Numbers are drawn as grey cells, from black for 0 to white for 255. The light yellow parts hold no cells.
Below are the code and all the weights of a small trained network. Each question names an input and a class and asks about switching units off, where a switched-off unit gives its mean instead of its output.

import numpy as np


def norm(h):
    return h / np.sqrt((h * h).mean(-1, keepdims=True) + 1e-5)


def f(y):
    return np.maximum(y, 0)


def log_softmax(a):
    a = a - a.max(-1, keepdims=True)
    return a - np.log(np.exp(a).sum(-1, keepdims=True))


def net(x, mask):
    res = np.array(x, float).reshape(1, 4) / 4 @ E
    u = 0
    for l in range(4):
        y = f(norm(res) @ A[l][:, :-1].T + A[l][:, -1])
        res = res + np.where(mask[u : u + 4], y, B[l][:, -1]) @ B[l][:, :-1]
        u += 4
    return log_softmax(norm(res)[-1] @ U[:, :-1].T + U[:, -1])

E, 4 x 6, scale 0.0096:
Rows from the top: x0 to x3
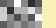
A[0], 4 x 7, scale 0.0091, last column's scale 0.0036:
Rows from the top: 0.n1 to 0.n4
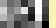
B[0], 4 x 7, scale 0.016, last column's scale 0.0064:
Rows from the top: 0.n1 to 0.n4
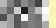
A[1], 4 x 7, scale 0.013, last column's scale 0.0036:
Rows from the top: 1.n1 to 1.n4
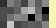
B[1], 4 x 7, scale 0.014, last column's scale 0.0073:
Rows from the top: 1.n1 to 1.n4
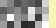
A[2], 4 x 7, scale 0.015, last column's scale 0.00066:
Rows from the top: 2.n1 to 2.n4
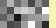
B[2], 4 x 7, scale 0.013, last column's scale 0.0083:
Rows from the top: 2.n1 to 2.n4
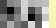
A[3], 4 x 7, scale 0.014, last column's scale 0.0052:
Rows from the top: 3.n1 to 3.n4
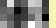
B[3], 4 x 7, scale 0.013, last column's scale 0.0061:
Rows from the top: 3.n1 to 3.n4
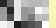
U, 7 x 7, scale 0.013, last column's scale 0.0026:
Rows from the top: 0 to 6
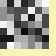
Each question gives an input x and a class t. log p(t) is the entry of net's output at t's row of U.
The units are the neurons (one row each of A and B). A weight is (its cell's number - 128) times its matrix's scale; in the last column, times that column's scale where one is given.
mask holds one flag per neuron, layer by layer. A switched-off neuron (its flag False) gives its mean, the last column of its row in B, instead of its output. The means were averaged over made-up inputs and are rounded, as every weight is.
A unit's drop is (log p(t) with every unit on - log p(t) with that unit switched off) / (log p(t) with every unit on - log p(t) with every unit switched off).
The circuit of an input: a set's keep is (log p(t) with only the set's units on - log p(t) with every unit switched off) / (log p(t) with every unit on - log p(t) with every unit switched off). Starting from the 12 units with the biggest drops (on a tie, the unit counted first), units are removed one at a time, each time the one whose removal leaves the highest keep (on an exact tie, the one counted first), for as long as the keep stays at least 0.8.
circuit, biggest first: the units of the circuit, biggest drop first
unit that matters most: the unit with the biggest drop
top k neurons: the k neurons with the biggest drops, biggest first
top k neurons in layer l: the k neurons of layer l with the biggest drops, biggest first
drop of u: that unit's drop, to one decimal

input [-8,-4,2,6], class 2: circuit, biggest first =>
[2.n3]
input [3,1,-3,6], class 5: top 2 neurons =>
[1.n4; 3.n4]
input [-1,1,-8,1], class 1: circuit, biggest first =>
[1.n2; 2.n3]
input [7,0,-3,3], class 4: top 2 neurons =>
[1.n3; 0.n3]
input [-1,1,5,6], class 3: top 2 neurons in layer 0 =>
[0.n2; 0.n1]
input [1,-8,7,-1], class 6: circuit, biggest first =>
[1.n3; 3.n1]
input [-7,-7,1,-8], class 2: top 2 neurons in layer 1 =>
[1.n2; 1.n1]
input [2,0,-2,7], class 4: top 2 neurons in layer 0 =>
[0.n3; 0.n2]
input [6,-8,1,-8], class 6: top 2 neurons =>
[2.n1; 1.n3]
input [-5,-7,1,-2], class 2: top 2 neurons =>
[0.n2; 0.n3]
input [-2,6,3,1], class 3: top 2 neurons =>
[3.n4; 1.n4]
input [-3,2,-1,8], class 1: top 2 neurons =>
[2.n4; 0.n2]
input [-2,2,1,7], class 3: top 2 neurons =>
[3.n4; 1.n4]
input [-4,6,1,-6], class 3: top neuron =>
[3.n4]
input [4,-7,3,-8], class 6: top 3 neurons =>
[1.n3; 2.n1; 0.n3]
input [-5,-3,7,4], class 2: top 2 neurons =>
[0.n3; 2.n3]
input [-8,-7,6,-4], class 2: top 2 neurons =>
[0.n3; 2.n3]
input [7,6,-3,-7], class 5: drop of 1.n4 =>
0.2
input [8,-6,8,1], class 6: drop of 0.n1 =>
0.0
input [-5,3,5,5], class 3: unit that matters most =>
3.n4
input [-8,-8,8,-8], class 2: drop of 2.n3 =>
0.1
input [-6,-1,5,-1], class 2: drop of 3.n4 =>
0.1
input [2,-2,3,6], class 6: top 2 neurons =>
[0.n3; 0.n2]
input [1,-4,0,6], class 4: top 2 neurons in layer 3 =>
[3.n2; 3.n3]
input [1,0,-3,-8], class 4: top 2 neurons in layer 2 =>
[2.n2; 2.n4]
